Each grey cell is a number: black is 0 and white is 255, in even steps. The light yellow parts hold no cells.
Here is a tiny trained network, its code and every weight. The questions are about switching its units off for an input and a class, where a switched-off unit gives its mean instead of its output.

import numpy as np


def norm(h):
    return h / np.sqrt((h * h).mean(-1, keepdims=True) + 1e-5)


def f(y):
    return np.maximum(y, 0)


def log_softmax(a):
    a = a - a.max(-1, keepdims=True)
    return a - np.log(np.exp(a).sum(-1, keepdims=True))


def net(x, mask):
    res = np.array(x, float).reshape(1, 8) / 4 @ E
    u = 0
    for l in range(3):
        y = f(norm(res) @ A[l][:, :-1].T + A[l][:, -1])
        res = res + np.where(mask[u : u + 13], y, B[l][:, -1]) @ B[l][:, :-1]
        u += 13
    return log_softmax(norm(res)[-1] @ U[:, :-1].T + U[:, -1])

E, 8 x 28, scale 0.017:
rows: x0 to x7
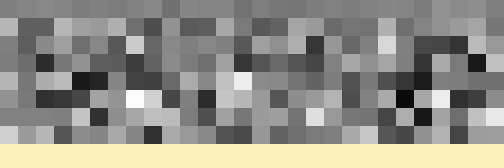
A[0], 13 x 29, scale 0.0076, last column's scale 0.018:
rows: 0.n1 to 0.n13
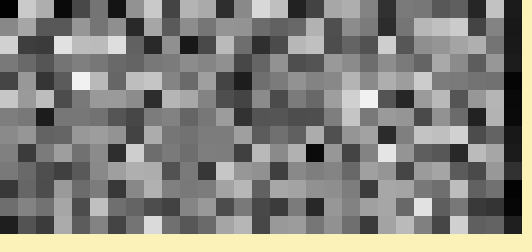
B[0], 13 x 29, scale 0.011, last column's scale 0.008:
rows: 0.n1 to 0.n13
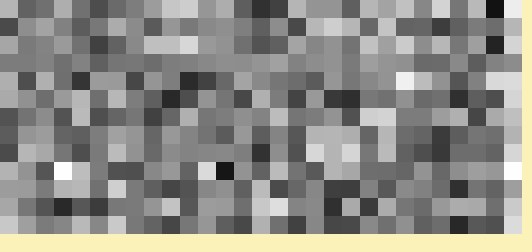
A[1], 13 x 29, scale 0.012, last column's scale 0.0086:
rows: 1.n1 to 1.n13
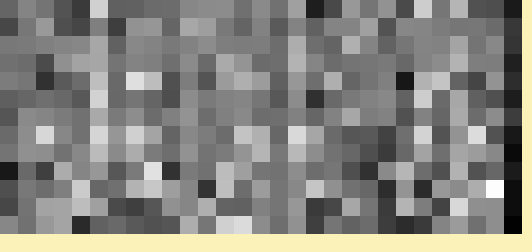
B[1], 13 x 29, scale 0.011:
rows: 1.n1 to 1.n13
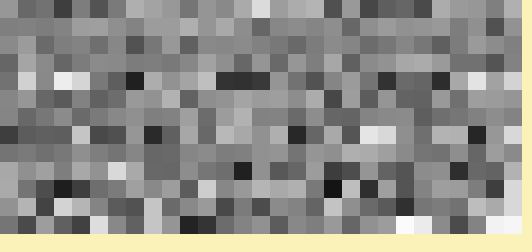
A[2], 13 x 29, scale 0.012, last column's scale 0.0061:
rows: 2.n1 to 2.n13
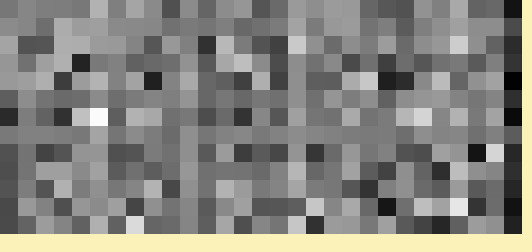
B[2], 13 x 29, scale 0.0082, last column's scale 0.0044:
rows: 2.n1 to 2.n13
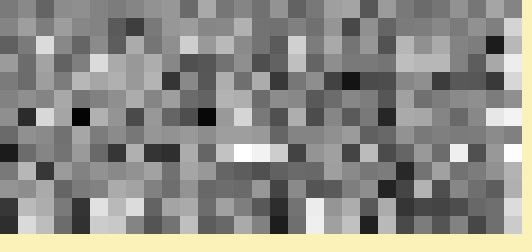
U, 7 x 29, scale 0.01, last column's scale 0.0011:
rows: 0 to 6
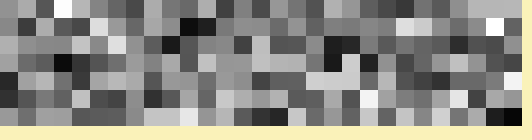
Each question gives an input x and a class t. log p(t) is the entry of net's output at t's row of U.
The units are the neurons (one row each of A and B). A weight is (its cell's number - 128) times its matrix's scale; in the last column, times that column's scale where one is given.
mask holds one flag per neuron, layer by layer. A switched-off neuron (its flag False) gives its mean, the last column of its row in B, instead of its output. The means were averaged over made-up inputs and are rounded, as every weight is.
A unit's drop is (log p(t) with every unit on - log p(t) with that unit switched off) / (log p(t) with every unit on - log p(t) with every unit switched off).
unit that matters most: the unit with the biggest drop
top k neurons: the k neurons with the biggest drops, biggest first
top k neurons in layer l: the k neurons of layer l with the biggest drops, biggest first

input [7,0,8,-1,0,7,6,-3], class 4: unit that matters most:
0.n9
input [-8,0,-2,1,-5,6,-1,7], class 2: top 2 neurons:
[0.n6 2.n5]
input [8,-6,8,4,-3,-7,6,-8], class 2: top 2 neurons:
[0.n10 1.n10]
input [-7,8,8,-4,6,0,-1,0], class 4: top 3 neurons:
[0.n9 2.n13 0.n1]
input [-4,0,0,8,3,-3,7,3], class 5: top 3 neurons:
[0.n7 2.n9 0.n12]
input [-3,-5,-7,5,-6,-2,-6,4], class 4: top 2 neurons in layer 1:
[1.n13 1.n11]
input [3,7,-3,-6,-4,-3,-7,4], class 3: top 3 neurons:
[0.n12 1.n1 0.n1]
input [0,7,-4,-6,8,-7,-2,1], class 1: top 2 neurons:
[1.n13 0.n10]
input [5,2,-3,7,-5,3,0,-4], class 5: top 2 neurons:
[0.n7 1.n13]
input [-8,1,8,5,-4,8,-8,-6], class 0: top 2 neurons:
[1.n5 0.n10]
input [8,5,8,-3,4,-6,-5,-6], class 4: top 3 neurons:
[0.n9 2.n13 0.n10]
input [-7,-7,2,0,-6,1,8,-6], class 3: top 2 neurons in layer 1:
[1.n11 1.n13]
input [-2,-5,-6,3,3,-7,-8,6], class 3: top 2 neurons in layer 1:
[1.n1 1.n5]
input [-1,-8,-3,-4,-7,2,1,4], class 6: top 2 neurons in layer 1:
[1.n13 1.n2]
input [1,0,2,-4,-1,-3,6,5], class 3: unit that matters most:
1.n11
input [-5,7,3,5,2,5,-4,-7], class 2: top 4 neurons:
[0.n13 0.n1 0.n11 1.n10]
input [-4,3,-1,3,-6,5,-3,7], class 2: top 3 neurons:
[0.n6 1.n13 2.n5]
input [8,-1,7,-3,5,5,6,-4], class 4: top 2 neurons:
[0.n9 2.n13]
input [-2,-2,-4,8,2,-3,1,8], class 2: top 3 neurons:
[0.n6 2.n5 1.n8]
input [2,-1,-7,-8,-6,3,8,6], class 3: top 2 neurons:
[1.n11 1.n13]
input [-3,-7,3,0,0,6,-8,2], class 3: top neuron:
[0.n12]
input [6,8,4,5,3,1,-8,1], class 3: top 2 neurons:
[0.n12 1.n1]
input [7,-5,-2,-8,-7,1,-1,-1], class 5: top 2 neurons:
[1.n8 1.n13]
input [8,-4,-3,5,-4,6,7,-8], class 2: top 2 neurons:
[1.n10 0.n13]
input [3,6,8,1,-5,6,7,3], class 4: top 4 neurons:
[0.n9 2.n13 0.n12 1.n1]
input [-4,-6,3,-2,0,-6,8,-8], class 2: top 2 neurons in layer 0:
[0.n13 0.n11]
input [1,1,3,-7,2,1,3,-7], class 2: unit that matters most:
0.n13
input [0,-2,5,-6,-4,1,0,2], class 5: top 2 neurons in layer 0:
[0.n2 0.n8]
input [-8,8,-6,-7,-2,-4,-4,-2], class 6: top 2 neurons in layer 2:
[2.n3 2.n9]
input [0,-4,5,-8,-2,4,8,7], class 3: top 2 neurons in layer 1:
[1.n11 1.n10]
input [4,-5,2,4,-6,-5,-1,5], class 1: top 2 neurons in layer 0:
[0.n5 0.n10]
